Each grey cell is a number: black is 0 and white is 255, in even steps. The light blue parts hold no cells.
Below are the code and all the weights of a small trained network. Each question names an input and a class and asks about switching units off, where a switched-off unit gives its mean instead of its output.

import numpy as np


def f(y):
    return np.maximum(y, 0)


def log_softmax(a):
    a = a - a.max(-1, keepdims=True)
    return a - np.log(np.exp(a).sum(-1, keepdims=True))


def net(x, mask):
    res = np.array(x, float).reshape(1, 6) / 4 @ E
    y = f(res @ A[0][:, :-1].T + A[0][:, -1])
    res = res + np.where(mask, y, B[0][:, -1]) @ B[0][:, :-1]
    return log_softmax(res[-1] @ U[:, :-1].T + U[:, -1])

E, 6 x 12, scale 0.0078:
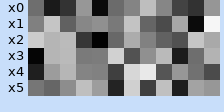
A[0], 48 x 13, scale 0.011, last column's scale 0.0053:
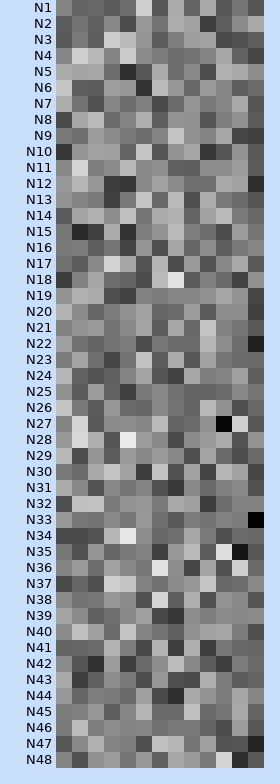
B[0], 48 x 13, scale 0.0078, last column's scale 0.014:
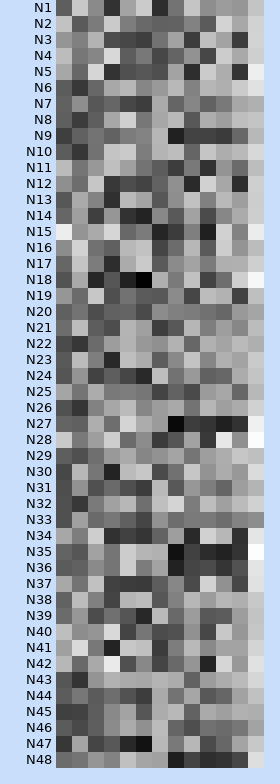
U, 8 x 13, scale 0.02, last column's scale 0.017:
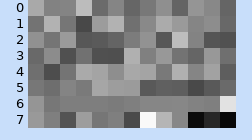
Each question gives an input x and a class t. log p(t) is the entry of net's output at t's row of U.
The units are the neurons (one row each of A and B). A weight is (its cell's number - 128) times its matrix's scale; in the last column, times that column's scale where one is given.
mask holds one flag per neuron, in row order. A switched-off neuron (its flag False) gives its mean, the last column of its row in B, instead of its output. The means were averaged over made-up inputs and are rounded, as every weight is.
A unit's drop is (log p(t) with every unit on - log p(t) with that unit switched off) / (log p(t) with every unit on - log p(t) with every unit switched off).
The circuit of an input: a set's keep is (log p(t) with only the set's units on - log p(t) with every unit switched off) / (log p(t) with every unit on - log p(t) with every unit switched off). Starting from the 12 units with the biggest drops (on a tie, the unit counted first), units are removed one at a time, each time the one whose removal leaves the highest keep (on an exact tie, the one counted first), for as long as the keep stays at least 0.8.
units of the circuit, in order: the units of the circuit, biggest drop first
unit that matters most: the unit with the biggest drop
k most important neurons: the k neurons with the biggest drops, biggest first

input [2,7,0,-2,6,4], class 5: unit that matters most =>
N27
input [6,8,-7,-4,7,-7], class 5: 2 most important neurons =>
[N27; N36]
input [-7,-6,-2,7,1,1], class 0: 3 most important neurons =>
[N28; N4; N40]
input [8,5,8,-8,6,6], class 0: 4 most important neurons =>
[N15; N42; N34; N37]
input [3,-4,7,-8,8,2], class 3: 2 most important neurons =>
[N18; N47]
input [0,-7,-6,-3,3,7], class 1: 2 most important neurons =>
[N41; N30]
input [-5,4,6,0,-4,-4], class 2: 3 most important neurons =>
[N12; N19; N15]
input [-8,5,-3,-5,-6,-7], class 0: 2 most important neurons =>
[N28; N40]
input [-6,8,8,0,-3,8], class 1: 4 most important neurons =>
[N30; N38; N17; N35]
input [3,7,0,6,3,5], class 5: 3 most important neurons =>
[N27; N36; N6]
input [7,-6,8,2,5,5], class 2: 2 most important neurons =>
[N5; N12]
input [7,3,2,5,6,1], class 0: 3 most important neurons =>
[N15; N42; N2]
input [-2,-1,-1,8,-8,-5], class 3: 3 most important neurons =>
[N39; N24; N44]
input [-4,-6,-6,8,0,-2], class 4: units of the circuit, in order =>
[N10]
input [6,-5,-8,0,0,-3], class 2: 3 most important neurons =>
[N34; N37; N3]
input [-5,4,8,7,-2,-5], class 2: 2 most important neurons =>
[N12; N19]
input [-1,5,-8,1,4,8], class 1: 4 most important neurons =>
[N17; N41; N30; N38]
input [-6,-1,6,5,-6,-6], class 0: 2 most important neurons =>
[N28; N40]
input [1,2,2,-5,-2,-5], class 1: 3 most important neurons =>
[N1; N10; N13]
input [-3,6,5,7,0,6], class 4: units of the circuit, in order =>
[N32]
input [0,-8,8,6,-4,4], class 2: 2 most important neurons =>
[N5; N12]
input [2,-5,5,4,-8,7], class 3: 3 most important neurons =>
[N24; N44; N31]
